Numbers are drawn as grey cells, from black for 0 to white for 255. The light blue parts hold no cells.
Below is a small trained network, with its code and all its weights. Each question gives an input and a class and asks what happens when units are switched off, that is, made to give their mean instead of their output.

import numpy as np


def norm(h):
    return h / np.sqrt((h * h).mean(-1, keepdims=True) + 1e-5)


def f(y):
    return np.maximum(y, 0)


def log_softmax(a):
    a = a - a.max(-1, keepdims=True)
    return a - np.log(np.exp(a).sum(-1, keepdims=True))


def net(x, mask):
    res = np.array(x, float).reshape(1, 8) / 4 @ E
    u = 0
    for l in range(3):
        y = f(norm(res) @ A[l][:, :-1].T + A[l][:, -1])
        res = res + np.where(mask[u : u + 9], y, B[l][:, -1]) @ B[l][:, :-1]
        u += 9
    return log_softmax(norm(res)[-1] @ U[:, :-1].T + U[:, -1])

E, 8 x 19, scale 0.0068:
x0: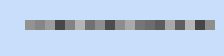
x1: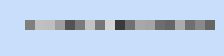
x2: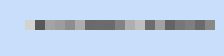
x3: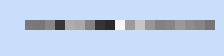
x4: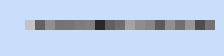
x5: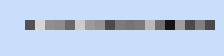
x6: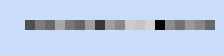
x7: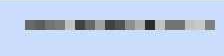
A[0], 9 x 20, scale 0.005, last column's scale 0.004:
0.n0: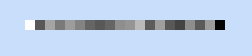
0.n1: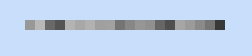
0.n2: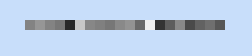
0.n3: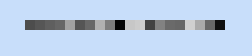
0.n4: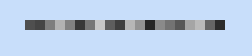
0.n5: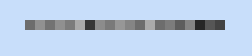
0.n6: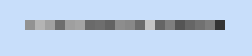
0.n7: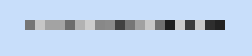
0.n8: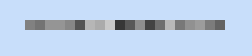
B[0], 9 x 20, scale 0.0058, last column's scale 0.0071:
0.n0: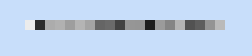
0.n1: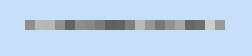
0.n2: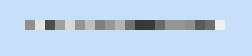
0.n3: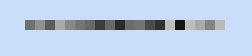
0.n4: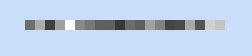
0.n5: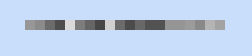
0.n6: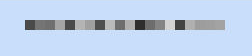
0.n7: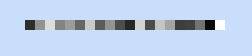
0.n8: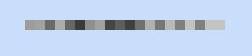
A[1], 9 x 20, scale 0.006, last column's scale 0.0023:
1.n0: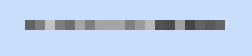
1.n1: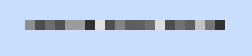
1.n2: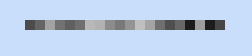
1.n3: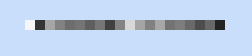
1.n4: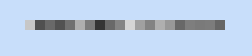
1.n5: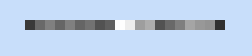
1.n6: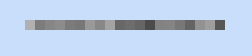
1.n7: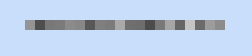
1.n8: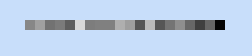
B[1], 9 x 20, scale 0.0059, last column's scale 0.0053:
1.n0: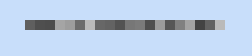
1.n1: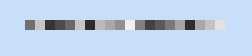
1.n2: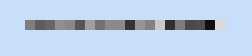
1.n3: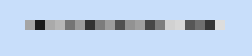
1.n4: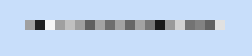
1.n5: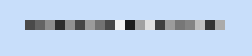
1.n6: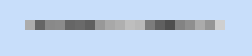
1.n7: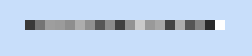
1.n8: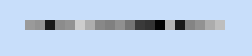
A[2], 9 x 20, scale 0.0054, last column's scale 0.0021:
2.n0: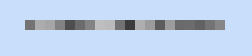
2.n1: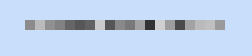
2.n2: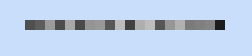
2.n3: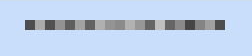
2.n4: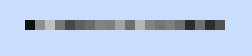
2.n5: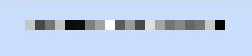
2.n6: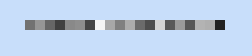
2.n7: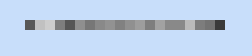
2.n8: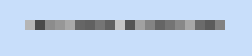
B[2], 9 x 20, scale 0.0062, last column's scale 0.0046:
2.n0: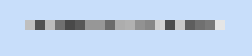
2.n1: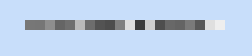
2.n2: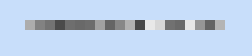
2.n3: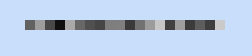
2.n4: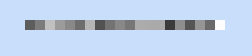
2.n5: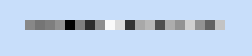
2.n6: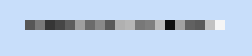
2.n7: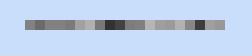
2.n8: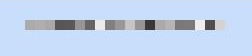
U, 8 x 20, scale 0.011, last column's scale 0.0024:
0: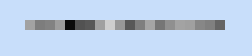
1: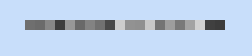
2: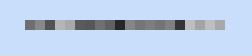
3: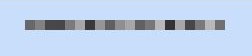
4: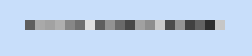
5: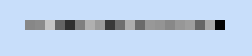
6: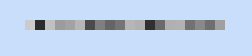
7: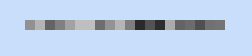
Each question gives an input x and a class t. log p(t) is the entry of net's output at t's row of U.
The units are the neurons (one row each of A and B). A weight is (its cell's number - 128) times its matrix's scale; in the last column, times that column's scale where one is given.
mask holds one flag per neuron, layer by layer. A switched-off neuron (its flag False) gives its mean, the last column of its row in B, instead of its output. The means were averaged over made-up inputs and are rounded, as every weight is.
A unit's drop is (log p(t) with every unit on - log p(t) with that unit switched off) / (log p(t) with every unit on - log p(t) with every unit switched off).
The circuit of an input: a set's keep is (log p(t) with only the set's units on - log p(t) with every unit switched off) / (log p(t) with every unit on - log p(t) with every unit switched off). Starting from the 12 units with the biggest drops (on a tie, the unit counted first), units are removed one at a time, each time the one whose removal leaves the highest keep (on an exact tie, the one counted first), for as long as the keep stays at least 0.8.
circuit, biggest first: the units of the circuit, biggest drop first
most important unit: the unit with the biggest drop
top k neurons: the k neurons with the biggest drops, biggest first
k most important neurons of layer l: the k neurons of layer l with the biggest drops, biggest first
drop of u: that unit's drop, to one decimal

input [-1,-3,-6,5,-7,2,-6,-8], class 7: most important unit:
1.n8
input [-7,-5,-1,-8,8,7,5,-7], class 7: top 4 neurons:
[0.n2 1.n8 1.n7 0.n5]
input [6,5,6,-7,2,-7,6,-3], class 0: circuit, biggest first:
[2.n5 0.n8]
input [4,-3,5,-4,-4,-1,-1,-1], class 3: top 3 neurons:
[1.n1 2.n6 0.n4]
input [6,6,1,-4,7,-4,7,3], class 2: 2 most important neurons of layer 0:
[0.n3 0.n8]
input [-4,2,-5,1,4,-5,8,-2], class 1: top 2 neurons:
[1.n5 0.n7]
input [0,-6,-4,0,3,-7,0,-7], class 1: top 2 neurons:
[0.n0 0.n2]
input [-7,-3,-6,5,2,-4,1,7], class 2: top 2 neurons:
[0.n4 0.n3]
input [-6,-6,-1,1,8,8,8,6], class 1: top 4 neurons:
[1.n5 2.n2 1.n7 2.n8]
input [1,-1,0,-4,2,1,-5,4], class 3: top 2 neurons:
[1.n1 0.n7]
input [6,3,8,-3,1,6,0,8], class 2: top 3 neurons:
[0.n3 0.n4 2.n0]
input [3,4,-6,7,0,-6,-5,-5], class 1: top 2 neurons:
[0.n2 0.n7]
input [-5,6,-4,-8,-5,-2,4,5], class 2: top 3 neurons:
[0.n4 0.n3 0.n8]
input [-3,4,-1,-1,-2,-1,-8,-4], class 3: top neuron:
[2.n6]
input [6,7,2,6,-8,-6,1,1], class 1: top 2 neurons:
[0.n7 1.n5]
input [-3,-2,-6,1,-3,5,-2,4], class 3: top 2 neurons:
[1.n1 2.n6]
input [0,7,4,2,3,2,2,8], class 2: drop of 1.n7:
0.1
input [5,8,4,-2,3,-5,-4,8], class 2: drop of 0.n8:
0.2
